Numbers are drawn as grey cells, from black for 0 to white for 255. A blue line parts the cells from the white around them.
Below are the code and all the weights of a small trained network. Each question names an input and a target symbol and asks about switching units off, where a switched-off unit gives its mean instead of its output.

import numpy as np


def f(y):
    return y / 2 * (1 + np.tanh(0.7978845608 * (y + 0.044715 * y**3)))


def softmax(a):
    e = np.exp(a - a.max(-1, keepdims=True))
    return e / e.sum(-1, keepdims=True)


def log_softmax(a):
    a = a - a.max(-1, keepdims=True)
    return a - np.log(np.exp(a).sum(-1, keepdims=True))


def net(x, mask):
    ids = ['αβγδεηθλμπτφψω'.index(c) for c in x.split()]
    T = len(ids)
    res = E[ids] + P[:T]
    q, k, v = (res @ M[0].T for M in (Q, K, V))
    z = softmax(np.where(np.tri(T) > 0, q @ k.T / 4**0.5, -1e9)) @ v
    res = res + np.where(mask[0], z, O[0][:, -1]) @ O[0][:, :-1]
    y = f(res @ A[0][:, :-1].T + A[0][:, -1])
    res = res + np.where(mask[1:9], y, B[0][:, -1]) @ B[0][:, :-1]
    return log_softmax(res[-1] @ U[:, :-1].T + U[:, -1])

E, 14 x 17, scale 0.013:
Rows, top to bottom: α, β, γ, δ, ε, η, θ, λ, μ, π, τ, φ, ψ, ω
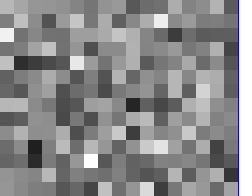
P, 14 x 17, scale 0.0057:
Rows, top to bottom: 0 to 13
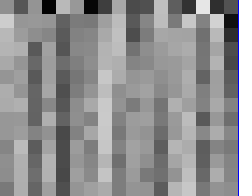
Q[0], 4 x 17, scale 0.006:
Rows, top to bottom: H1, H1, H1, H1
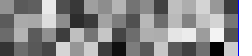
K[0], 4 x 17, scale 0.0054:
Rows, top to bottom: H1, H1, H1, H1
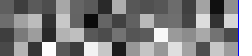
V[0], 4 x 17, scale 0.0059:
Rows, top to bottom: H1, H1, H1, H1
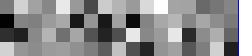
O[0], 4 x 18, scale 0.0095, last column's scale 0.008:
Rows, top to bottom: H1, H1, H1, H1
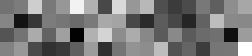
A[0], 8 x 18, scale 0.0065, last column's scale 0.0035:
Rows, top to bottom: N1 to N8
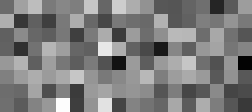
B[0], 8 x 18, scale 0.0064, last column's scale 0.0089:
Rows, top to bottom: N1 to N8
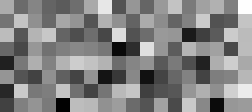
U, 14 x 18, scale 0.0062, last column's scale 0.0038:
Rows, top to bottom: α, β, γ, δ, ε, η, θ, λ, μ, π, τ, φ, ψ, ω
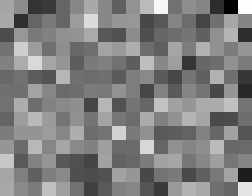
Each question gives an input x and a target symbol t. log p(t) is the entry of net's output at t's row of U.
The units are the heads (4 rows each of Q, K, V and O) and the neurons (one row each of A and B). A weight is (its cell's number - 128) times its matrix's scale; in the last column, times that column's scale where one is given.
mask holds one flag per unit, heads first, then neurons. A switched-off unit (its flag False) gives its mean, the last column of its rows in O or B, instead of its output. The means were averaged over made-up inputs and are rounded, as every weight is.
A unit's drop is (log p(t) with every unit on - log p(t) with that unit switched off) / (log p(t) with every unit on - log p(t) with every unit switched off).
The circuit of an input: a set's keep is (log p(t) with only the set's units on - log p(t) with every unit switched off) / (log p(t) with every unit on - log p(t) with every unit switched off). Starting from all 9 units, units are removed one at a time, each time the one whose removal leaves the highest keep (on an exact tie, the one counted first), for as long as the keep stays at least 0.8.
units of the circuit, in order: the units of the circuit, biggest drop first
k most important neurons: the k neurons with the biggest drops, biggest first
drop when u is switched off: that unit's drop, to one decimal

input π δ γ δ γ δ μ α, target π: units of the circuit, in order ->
[H1, N2]
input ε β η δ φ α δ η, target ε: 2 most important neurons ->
[N3, N5]
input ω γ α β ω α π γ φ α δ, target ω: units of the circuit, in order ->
[H1, N6]
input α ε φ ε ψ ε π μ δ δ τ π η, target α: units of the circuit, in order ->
[H1, N7, N3]
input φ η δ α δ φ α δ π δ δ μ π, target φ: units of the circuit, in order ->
[H1, N7]
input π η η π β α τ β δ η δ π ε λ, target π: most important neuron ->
[N2]
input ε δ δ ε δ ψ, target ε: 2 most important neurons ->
[N3, N5]
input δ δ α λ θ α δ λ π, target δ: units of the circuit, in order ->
[H1, N7, N1]
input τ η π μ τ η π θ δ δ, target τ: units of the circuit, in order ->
[H1, N4]
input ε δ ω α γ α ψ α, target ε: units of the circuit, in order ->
[H1, N3, N5]
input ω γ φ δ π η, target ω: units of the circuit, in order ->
[H1, N6]
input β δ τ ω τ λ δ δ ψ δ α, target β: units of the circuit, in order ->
[H1, N6, N1]
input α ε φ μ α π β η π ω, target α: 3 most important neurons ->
[N7, N3, N5]
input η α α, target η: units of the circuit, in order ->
[H1, N4, N7]
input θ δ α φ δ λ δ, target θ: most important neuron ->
[N8]
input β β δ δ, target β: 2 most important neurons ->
[N6, N1]
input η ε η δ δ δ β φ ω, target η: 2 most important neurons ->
[N4, N7]
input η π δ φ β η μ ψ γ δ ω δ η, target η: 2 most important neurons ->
[N4, N7]
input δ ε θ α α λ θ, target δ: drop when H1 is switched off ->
0.9
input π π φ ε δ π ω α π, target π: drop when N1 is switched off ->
0.1
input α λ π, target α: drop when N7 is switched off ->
0.3
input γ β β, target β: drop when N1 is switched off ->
0.2
